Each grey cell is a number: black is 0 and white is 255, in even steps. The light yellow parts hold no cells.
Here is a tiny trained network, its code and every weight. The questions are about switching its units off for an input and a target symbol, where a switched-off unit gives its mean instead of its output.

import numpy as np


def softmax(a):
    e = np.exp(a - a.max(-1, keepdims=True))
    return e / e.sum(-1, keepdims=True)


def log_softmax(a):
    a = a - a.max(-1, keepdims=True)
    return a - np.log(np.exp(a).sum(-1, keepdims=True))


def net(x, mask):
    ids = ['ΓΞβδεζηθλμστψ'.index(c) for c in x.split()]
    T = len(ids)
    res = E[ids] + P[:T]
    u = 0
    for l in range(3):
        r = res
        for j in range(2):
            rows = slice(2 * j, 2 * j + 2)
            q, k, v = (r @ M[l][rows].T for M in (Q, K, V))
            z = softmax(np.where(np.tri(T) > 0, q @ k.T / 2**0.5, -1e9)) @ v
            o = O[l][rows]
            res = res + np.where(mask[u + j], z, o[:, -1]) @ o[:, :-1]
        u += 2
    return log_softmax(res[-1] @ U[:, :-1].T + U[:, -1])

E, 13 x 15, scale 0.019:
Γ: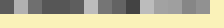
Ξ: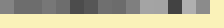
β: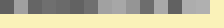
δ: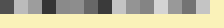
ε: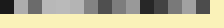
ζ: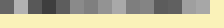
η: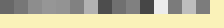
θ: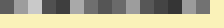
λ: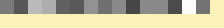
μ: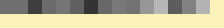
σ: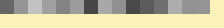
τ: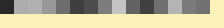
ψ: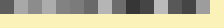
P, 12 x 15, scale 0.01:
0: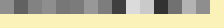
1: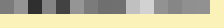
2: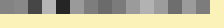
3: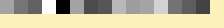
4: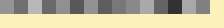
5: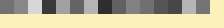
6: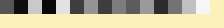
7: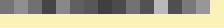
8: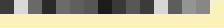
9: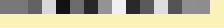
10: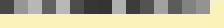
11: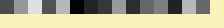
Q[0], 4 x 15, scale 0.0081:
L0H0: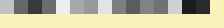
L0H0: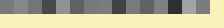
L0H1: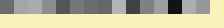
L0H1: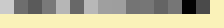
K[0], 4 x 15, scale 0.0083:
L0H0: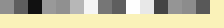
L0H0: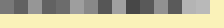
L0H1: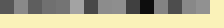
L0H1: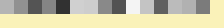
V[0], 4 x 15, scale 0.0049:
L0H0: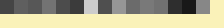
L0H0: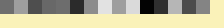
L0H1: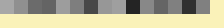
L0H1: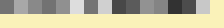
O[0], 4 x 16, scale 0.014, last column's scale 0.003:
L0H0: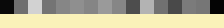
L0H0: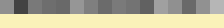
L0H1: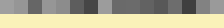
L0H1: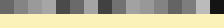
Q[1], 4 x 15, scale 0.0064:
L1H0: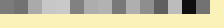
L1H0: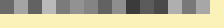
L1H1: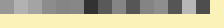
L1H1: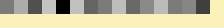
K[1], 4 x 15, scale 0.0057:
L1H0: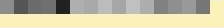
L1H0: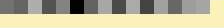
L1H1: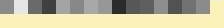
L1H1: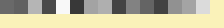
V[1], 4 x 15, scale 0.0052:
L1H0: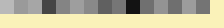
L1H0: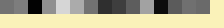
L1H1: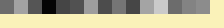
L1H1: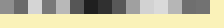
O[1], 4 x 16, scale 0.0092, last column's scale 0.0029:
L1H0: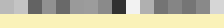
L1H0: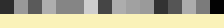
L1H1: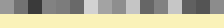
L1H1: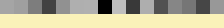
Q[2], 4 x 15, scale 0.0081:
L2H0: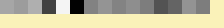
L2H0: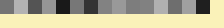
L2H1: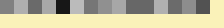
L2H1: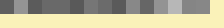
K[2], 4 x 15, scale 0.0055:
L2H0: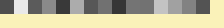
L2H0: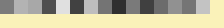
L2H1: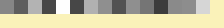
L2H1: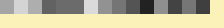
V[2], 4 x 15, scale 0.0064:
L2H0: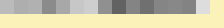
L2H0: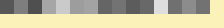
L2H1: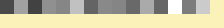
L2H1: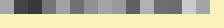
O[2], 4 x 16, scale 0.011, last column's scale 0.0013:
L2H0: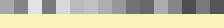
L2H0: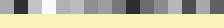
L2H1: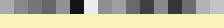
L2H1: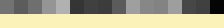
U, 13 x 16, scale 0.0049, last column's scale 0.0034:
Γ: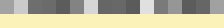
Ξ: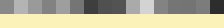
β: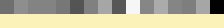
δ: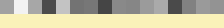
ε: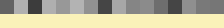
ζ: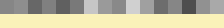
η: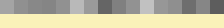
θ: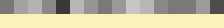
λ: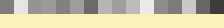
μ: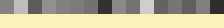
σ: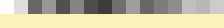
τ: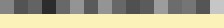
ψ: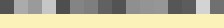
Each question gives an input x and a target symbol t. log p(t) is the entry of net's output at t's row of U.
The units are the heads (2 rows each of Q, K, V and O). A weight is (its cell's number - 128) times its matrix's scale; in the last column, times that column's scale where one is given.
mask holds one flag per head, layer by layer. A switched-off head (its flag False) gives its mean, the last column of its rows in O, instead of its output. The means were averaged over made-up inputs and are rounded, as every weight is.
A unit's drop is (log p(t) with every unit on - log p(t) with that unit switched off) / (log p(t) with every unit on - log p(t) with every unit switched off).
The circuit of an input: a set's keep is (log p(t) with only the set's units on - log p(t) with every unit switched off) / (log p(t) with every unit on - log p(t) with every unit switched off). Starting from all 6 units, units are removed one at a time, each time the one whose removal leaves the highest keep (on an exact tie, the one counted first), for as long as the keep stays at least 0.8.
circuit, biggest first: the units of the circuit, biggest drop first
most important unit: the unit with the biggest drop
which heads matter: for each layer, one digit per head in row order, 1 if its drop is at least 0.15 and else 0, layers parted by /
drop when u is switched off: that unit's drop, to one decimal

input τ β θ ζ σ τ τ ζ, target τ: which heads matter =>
11 / 00 / 00
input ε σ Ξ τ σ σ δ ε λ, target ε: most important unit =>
L1H0
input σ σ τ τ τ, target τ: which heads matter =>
11 / 10 / 00
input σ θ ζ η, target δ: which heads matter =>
00 / 01 / 11
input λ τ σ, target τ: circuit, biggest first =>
(L0H1 L1H0 L0H0)
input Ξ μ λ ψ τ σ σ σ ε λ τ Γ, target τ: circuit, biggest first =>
(L0H1 L0H0)
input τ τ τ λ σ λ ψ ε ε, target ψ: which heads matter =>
11 / 00 / 00
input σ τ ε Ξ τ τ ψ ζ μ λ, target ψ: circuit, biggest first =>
(L0H1 L0H0)
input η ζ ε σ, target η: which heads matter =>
01 / 00 / 10
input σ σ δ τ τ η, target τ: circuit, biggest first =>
(L0H0 L0H1)
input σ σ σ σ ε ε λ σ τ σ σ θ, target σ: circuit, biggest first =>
(L0H0 L2H0 L1H0)
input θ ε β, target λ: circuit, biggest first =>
(L2H1 L2H0)
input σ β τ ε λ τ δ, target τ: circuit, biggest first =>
(L0H1 L0H0)
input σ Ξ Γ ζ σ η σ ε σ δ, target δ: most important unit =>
L2H0
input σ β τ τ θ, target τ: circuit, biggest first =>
(L0H0 L0H1)
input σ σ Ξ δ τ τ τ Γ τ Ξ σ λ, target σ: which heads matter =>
10 / 10 / 10
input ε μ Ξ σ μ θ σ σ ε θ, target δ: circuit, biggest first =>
(L2H0 L2H1)
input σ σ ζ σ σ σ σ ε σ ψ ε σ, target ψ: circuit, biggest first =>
(L0H1 L1H1)
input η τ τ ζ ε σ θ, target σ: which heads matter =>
10 / 00 / 10
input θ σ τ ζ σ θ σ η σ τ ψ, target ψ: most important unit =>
L0H1
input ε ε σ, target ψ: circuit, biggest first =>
(L1H1 L1H0)
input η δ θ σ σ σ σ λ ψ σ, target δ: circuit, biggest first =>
(L2H0 L2H1 L0H0)
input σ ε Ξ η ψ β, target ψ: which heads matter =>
11 / 00 / 10
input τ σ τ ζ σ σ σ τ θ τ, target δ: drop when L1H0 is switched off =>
0.1
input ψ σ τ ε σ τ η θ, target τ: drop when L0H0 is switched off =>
0.5
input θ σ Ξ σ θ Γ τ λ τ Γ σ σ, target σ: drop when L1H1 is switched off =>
0.0
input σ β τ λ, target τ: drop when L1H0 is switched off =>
0.3
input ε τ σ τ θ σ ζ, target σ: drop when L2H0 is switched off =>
0.4
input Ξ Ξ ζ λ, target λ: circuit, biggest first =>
(L0H0)
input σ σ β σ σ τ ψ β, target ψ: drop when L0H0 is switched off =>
0.4
